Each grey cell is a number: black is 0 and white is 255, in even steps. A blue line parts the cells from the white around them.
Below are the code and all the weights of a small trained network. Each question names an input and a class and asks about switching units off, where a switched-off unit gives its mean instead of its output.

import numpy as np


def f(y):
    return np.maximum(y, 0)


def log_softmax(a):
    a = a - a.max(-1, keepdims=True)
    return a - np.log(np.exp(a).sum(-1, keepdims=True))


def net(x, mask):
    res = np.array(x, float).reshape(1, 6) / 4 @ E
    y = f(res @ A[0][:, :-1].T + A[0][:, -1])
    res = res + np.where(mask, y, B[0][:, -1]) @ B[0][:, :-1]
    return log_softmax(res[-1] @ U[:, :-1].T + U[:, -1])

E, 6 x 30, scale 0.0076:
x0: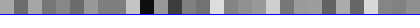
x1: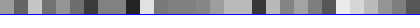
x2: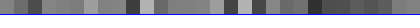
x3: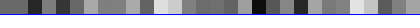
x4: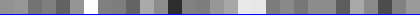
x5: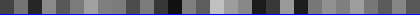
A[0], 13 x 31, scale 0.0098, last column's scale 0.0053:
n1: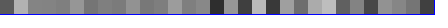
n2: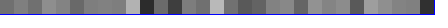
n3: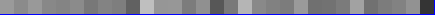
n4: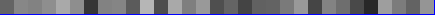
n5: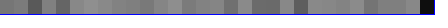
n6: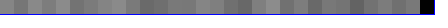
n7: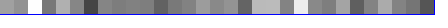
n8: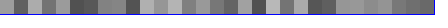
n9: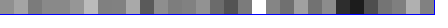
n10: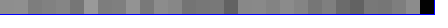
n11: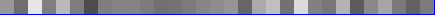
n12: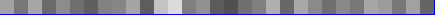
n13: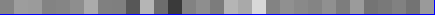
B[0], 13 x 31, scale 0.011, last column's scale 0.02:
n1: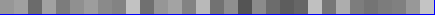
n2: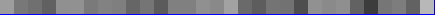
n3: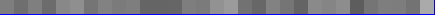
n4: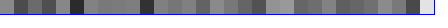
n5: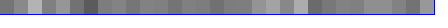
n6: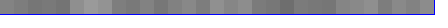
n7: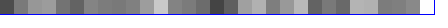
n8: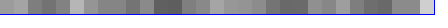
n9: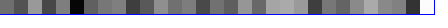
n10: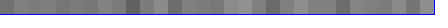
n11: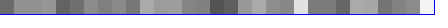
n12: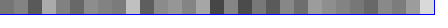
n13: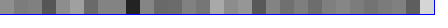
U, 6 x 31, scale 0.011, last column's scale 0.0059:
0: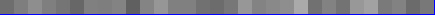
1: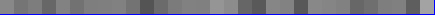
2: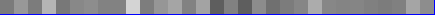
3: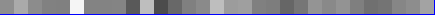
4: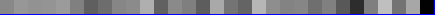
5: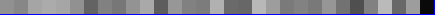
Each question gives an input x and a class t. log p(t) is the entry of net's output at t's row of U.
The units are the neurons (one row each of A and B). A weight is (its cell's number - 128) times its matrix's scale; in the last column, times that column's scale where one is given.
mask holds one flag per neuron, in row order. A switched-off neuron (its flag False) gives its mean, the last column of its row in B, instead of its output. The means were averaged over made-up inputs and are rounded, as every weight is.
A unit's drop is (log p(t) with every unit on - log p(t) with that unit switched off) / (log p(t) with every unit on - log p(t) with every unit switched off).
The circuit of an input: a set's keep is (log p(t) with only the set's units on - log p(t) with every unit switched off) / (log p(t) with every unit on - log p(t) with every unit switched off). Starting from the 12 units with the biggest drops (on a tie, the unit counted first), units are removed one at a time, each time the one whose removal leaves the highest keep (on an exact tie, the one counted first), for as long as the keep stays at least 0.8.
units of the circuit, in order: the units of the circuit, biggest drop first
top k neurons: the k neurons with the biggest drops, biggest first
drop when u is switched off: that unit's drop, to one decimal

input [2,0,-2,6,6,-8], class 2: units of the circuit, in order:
[n12]
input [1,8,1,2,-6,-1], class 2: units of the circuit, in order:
[n9; n12]
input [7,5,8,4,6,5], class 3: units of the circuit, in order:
[n9; n4]
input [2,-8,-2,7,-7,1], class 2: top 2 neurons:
[n4; n13]
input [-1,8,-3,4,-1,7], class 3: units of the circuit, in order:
[n9; n4]
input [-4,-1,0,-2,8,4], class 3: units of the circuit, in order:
[n4; n7]
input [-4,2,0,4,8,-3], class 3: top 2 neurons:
[n9; n4]
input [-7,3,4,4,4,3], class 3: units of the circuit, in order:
[n9; n7]
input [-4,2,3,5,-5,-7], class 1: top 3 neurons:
[n4; n7; n11]
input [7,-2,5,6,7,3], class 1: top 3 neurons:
[n7; n11; n8]
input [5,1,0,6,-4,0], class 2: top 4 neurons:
[n9; n4; n13; n12]
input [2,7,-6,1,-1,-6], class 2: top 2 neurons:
[n12; n9]
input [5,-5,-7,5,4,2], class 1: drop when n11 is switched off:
0.1
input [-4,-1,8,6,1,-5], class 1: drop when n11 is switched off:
0.3
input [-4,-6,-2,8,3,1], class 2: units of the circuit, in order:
[n1]
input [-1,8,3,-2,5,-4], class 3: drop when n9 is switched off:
0.4
